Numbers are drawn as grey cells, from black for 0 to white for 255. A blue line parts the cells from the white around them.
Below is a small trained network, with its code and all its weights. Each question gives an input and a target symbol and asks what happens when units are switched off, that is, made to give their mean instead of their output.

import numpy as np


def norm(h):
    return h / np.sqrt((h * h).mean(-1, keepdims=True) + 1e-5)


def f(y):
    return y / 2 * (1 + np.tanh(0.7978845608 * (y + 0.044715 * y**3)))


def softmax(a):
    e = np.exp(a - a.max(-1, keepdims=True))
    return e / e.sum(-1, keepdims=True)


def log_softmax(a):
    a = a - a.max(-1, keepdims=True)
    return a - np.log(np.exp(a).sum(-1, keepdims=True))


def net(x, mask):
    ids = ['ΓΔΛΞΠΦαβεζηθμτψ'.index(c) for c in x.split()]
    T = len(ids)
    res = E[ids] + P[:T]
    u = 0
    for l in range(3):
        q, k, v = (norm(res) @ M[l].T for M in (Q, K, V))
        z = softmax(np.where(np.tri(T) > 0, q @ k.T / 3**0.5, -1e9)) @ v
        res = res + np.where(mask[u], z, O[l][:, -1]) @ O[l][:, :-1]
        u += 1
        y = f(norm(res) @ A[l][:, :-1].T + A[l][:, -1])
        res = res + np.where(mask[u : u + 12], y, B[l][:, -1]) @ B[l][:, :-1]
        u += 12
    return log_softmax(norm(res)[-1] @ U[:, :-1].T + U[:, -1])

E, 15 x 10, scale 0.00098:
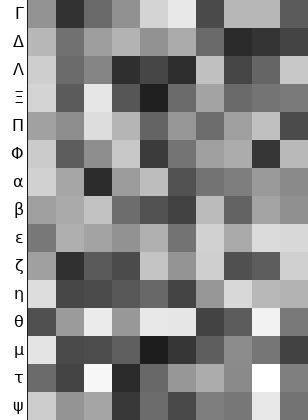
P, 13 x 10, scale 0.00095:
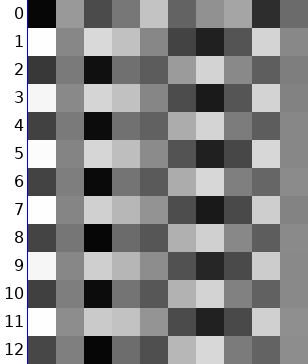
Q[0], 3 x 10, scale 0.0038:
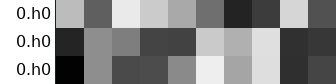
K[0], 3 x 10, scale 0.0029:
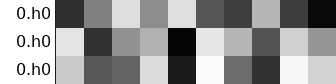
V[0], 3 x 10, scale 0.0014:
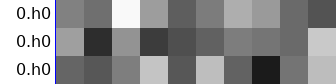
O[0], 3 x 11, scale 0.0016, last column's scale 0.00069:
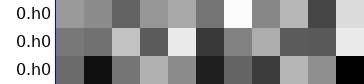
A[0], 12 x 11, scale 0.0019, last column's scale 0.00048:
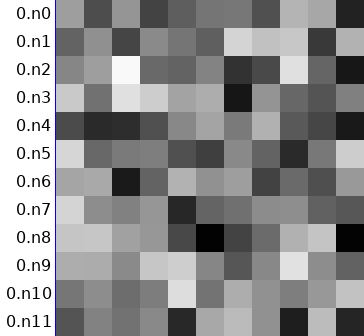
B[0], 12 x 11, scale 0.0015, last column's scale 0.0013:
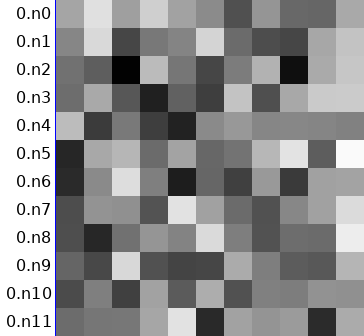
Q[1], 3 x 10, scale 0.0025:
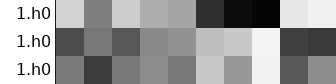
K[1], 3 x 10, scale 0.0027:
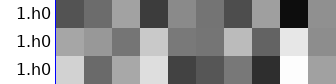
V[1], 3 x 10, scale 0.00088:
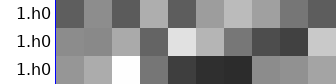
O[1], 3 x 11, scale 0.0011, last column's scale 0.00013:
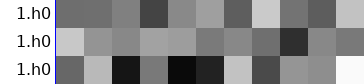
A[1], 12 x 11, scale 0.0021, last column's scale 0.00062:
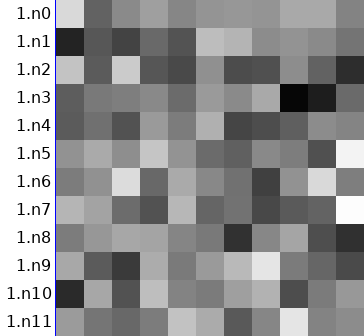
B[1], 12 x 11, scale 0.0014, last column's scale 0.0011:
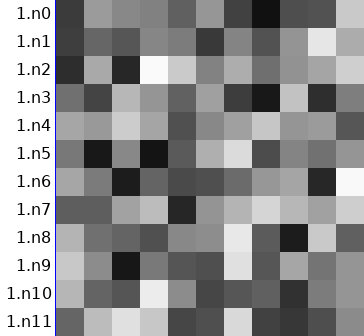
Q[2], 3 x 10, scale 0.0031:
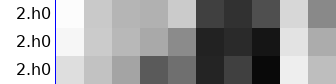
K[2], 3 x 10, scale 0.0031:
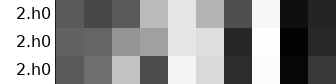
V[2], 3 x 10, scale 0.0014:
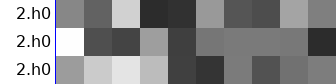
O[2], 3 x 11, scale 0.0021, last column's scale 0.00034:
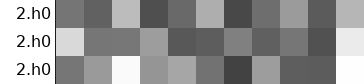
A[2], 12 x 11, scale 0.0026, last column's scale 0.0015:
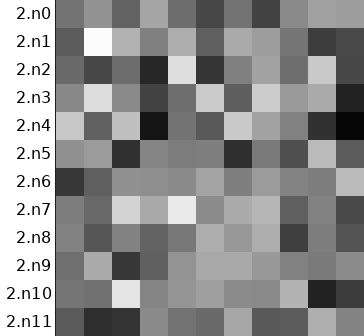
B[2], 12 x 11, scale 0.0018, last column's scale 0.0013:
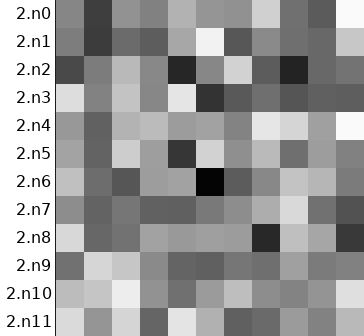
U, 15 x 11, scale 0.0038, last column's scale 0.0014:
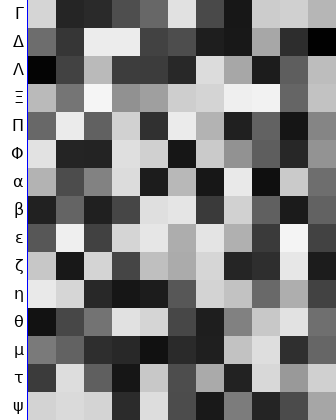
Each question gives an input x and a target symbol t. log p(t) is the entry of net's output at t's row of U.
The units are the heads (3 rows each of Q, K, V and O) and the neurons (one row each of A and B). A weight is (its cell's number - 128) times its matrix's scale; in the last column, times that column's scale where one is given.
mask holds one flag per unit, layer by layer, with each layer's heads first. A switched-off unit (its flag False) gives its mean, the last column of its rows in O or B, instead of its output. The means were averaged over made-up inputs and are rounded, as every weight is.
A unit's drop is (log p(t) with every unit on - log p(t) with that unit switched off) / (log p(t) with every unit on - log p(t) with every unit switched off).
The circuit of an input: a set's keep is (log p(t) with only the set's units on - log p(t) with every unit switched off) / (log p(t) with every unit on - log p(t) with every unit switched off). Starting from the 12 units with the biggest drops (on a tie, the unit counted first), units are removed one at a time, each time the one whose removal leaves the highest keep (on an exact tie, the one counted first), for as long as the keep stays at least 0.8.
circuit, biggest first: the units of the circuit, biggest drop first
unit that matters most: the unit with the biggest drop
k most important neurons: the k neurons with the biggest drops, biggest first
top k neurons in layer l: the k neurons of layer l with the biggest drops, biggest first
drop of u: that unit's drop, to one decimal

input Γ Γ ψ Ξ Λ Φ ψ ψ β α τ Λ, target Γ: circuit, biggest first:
(2.h0 0.n8 0.h0)
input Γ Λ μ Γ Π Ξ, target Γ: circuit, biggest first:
(2.h0 0.h0 2.n10)
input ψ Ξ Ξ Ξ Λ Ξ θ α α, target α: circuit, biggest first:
(0.n6 2.n5 1.n10)
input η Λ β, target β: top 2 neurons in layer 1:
(1.n10 1.n2)
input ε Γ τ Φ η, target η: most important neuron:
(1.n9)
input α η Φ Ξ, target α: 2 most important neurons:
(0.n2 2.n5)
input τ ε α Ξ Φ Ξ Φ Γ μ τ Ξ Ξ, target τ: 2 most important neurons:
(0.n3 1.n2)
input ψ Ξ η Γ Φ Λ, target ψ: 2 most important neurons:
(2.n3 1.n9)
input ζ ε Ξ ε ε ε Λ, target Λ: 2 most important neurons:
(2.n2 0.n11)
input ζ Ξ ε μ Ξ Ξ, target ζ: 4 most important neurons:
(0.n2 2.n11 0.n3 0.n8)
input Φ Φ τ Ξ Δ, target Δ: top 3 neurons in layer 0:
(0.n6 0.n2 0.n3)
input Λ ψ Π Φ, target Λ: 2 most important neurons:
(0.n3 2.n2)
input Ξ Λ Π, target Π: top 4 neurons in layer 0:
(0.n1 0.n3 0.n2 0.n5)
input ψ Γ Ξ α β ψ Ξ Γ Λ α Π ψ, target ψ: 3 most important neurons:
(2.n3 0.n2 0.n3)
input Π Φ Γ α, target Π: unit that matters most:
0.h0
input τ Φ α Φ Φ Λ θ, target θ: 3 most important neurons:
(1.n1 2.n6 0.n5)
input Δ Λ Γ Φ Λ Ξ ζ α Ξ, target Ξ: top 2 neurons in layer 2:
(2.n10 2.n4)
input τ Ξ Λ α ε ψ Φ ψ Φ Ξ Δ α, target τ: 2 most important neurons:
(0.n3 0.n11)
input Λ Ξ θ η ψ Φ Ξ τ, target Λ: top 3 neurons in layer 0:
(0.n2 0.n3 0.n11)
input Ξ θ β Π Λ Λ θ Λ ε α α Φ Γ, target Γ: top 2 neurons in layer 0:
(0.n4 0.n5)
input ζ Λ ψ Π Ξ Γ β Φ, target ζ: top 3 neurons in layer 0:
(0.n3 0.n8 0.n1)
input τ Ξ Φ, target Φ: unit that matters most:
0.n11
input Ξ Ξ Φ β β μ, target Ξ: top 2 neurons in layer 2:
(2.n10 2.n4)
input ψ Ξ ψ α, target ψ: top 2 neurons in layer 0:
(0.n3 0.n11)
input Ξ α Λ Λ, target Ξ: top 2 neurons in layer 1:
(1.n1 1.n3)
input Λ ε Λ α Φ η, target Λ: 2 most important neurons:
(2.n2 0.n3)
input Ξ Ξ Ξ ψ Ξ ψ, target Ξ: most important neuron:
(2.n4)
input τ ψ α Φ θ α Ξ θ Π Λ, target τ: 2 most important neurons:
(0.n3 0.n8)
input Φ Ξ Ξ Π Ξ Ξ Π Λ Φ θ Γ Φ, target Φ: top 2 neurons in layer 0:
(0.n3 0.n8)
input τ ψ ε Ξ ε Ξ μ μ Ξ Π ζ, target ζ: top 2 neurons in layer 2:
(2.n11 2.n2)
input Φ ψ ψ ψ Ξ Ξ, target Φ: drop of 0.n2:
0.2
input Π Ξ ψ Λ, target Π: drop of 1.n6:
0.0
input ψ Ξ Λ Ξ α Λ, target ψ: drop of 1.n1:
0.1
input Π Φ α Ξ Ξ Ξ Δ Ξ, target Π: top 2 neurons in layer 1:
(1.n2 1.n0)
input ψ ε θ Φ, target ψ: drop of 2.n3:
1.0
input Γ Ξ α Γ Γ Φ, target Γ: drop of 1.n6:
0.1
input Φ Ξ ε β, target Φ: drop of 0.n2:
0.2
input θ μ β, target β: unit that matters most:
2.n1
